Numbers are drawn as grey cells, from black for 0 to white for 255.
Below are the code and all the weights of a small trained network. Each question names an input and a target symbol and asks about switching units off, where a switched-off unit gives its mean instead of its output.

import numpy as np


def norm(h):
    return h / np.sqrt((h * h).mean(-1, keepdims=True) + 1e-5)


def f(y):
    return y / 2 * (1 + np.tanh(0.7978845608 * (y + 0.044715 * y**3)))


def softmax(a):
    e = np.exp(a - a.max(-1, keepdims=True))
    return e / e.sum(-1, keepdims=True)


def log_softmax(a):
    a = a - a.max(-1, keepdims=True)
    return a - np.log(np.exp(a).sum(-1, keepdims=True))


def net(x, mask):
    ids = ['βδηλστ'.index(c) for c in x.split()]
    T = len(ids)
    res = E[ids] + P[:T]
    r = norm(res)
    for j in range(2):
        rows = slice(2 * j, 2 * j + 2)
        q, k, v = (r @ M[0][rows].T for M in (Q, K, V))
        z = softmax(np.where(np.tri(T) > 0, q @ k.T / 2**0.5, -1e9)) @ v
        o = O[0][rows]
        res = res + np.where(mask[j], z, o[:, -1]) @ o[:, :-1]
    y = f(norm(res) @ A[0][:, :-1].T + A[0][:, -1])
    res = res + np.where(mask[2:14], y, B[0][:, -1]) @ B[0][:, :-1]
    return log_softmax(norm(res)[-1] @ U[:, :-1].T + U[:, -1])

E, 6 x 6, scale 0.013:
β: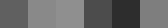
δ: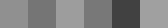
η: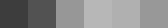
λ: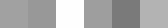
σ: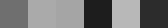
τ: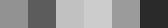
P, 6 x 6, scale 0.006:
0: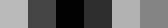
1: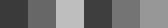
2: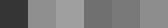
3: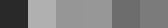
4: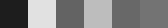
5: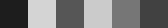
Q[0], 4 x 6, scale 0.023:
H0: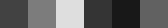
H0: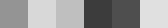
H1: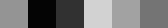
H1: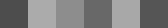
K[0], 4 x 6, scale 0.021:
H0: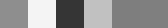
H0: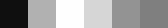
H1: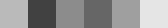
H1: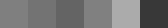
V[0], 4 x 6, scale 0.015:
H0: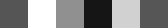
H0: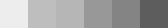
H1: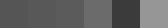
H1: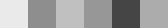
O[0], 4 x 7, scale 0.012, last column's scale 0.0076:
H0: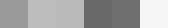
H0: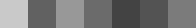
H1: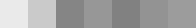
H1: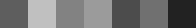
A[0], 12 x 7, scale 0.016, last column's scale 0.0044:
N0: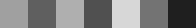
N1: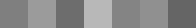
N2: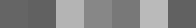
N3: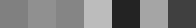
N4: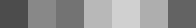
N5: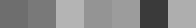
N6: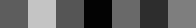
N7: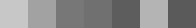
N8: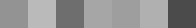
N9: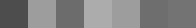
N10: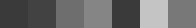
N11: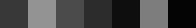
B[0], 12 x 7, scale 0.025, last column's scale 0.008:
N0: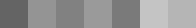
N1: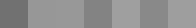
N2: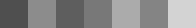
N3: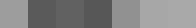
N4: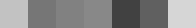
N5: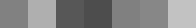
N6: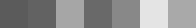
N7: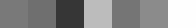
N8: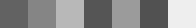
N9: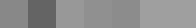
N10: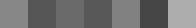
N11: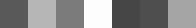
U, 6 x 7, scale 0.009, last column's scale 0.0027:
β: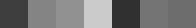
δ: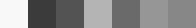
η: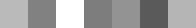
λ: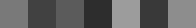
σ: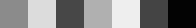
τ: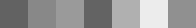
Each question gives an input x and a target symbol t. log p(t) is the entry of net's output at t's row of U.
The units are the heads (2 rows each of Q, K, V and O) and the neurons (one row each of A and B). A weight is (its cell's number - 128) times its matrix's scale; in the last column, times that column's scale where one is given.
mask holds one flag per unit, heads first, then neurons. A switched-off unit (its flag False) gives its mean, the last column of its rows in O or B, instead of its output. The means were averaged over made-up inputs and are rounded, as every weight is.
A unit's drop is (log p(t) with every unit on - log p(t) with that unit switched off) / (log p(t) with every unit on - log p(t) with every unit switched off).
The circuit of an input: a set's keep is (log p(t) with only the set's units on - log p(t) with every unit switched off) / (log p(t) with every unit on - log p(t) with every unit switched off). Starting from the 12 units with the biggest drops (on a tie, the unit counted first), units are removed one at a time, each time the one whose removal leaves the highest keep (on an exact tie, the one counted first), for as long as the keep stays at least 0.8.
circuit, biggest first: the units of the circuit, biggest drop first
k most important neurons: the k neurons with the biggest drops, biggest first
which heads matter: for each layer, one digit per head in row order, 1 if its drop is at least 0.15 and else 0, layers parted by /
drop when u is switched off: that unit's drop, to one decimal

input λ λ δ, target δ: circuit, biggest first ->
(H0)
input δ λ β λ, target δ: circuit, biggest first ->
(H0, N7)
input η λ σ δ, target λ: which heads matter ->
00
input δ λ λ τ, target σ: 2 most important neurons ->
(N5, N8)
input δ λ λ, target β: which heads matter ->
01
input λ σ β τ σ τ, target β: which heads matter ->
01
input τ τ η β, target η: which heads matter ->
11
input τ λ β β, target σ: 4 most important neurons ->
(N7, N6, N8, N0)
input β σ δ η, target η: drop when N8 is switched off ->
0.1
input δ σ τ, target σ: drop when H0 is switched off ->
0.2
